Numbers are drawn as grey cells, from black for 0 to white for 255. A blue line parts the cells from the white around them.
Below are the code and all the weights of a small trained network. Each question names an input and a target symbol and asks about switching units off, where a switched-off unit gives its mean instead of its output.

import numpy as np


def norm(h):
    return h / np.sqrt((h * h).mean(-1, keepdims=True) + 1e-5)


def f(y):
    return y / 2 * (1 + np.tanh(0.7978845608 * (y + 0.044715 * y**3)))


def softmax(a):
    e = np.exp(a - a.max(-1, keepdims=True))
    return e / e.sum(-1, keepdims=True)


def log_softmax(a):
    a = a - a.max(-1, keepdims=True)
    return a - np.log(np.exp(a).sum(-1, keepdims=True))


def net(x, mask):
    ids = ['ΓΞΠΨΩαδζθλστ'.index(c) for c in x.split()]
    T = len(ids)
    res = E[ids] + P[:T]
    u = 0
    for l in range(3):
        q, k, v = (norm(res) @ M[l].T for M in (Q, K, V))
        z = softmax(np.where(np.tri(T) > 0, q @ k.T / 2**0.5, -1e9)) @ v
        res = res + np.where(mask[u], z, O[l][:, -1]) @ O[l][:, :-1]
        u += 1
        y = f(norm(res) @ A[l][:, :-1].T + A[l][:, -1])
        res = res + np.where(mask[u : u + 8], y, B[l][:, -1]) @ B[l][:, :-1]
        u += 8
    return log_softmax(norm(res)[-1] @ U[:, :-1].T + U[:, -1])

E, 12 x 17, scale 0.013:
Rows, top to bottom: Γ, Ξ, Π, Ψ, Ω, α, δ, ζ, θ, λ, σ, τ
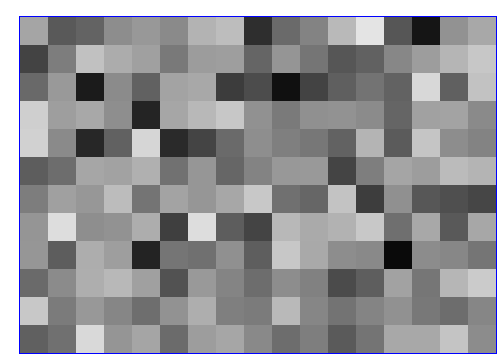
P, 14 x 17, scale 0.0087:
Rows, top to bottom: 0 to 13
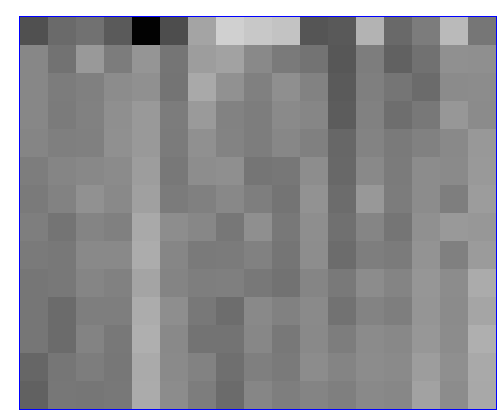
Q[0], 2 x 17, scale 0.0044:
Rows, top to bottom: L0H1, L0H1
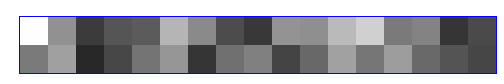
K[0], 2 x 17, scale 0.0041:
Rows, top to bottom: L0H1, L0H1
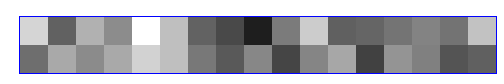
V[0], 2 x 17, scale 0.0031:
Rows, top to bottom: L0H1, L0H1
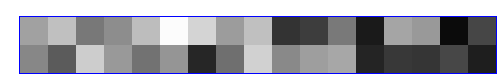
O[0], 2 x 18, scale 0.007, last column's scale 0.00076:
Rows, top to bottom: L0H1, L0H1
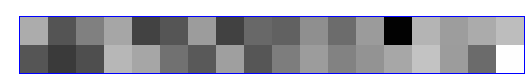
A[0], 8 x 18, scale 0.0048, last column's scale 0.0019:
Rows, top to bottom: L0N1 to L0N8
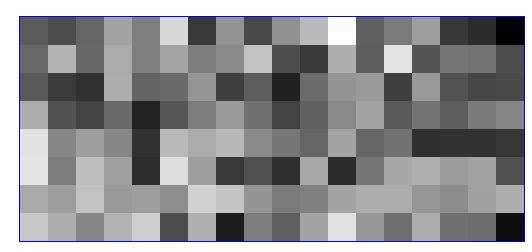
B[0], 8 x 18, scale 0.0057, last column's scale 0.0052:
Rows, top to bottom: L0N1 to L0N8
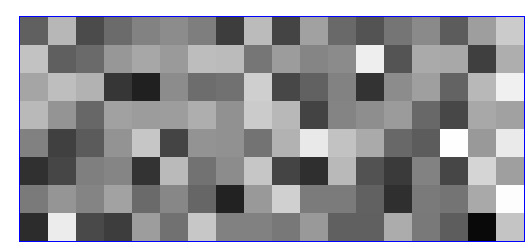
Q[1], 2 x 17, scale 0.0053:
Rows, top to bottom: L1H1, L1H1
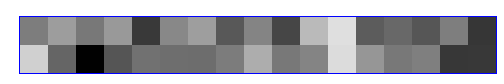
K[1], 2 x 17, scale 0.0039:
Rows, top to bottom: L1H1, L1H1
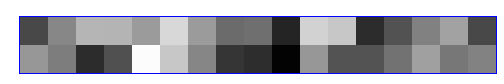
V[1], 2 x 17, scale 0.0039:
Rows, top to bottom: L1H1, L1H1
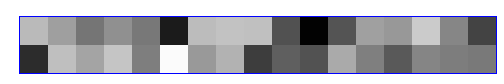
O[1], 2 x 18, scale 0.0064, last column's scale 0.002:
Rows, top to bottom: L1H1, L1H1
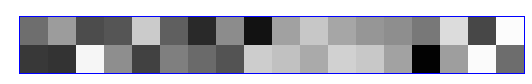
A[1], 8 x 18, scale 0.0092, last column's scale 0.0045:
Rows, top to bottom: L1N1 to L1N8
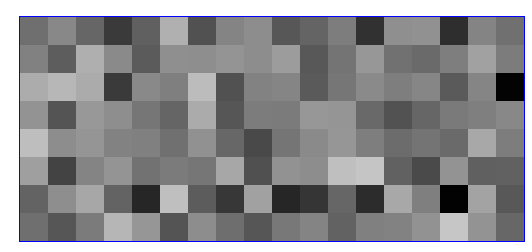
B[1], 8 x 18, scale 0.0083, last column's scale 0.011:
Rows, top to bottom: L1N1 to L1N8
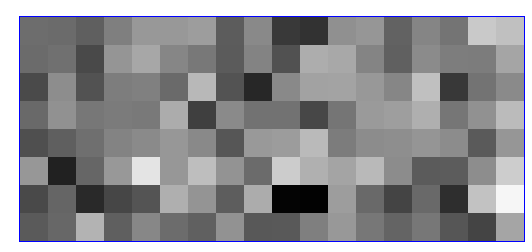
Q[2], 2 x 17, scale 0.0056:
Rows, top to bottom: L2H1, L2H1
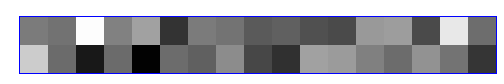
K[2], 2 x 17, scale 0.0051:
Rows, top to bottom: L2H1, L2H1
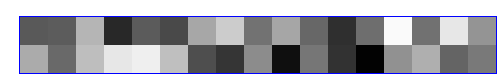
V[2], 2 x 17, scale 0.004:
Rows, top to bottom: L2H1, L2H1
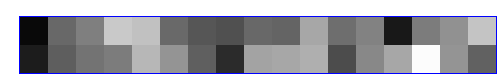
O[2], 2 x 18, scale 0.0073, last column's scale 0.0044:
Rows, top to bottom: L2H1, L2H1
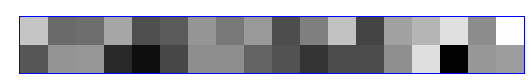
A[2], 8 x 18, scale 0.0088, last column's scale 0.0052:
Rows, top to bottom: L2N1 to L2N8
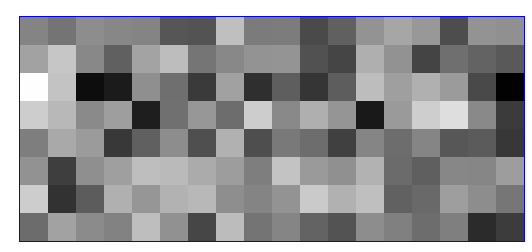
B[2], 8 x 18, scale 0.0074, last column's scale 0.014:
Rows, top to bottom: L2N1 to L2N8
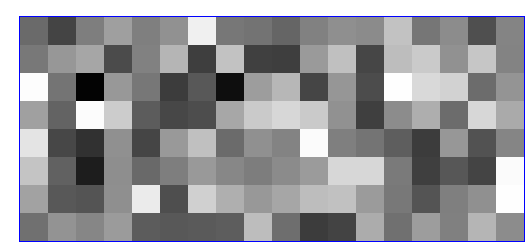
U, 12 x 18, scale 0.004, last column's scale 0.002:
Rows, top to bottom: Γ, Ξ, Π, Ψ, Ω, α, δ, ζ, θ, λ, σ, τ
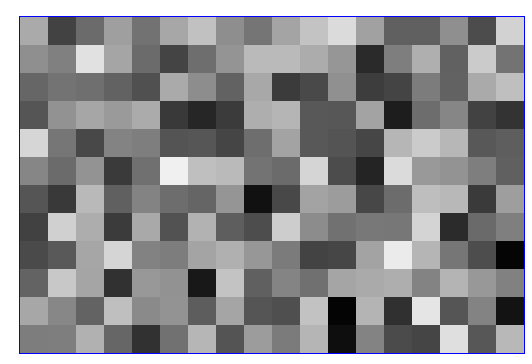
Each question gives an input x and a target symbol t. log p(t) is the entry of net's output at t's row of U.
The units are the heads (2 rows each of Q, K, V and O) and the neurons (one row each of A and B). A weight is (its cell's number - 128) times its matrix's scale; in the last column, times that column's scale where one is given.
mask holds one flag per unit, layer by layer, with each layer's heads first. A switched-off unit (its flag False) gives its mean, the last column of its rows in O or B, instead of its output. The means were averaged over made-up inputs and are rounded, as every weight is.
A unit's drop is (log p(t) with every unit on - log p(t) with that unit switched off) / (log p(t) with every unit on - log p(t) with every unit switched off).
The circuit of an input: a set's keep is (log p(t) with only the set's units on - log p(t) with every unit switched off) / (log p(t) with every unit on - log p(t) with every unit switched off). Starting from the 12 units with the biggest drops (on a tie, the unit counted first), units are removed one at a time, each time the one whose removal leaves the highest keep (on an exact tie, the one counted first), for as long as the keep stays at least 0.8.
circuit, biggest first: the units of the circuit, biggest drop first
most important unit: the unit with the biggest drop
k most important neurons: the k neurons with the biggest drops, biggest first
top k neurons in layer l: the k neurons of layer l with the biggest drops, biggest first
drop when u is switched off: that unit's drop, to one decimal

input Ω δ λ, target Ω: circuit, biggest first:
(L1H1 L2N3)
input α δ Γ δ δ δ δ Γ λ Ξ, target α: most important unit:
L2H1
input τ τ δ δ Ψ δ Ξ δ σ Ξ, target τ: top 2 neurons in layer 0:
(L0N6 L0N5)
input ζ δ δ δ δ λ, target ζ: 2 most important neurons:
(L1N3 L1N6)
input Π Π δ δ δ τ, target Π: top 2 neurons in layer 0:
(L0N5 L0N6)
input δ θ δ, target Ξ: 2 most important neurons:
(L2N4 L1N7)
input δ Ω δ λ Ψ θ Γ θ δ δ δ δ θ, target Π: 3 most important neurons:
(L0N1 L0N5 L0N2)
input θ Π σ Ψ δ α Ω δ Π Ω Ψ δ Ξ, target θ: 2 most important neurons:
(L1N6 L1N7)
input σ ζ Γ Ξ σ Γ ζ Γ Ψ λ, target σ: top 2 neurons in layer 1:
(L1N7 L1N6)
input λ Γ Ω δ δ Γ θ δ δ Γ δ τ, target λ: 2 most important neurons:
(L1N6 L2N2)
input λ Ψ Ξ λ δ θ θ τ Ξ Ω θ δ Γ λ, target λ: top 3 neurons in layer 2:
(L2N2 L2N7 L2N8)
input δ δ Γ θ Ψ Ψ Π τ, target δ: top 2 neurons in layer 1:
(L1N8 L1N7)
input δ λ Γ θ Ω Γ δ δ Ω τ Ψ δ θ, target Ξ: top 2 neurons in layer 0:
(L0N1 L0N3)
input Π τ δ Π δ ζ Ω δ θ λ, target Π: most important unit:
L0H1
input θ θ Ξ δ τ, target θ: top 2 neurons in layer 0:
(L0N5 L0N3)
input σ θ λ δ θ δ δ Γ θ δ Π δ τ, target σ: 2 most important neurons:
(L1N7 L2N8)
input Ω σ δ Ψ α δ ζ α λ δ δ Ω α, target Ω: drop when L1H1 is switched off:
1.5
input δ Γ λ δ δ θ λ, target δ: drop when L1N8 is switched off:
0.5
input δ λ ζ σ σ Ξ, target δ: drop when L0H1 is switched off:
0.1
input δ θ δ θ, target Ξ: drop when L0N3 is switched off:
1.2
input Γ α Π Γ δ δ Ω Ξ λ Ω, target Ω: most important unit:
L2N3
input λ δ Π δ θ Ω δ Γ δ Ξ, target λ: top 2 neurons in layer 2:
(L2N2 L2N7)
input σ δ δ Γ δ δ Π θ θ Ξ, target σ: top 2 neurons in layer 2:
(L2N8 L2N5)
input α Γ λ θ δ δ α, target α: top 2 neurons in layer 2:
(L2N2 L2N5)
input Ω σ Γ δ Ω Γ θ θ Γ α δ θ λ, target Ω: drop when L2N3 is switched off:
0.3
